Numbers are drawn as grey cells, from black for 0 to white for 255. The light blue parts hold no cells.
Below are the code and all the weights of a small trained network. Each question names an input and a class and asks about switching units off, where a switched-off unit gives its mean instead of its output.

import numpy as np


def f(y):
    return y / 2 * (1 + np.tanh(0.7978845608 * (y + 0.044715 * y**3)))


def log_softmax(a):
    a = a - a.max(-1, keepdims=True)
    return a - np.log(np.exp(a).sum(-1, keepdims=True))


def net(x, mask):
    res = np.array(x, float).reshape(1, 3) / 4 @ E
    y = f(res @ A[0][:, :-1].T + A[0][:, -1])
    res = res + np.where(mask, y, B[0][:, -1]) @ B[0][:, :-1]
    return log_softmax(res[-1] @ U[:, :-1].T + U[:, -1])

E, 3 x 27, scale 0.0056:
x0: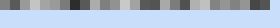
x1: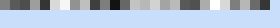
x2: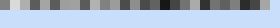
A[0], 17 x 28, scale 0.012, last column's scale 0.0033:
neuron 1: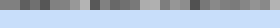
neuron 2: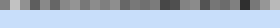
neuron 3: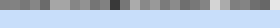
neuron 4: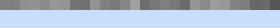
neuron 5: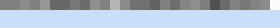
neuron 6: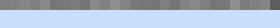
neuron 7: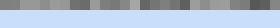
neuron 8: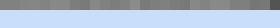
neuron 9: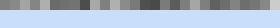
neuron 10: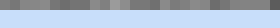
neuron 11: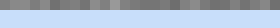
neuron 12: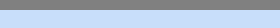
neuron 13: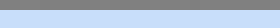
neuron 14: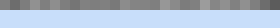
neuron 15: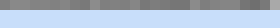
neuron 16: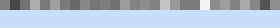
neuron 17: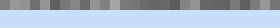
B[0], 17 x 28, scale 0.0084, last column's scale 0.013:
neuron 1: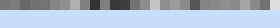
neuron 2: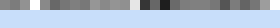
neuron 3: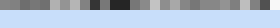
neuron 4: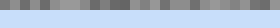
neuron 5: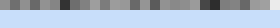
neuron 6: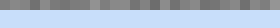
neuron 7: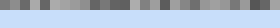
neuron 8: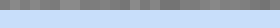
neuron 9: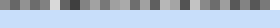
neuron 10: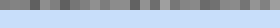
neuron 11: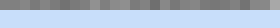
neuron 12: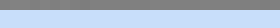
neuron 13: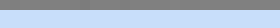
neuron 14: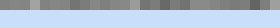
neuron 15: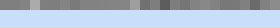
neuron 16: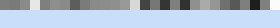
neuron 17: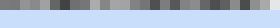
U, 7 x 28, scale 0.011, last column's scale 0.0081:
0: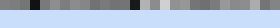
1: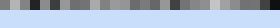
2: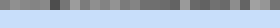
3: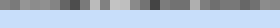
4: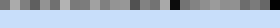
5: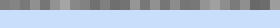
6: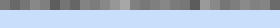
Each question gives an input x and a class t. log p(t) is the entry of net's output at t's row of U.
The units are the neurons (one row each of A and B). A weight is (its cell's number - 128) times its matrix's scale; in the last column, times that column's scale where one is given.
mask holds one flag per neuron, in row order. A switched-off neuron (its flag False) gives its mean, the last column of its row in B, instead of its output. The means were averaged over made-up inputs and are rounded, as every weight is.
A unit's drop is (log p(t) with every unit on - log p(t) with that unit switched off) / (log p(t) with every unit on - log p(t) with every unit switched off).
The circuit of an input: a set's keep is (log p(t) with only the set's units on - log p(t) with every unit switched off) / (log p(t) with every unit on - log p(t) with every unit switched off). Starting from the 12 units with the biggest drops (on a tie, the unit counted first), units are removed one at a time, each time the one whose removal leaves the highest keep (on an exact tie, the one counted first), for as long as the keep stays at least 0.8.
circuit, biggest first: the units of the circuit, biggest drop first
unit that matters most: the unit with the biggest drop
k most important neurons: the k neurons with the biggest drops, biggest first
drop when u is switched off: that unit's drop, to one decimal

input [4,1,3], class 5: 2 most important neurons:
neuron 17; neuron 7
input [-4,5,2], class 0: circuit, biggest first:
neuron 16; neuron 2
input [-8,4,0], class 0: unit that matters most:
neuron 16
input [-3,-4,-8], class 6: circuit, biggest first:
neuron 3; neuron 9; neuron 17; neuron 2
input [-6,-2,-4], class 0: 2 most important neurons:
neuron 16; neuron 2
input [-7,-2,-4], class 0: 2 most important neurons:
neuron 16; neuron 2
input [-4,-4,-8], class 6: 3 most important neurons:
neuron 3; neuron 9; neuron 7
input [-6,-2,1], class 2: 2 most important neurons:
neuron 9; neuron 16
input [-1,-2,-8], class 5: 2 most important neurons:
neuron 17; neuron 5
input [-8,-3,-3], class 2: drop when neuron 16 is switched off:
0.1
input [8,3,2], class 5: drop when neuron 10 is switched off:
0.0
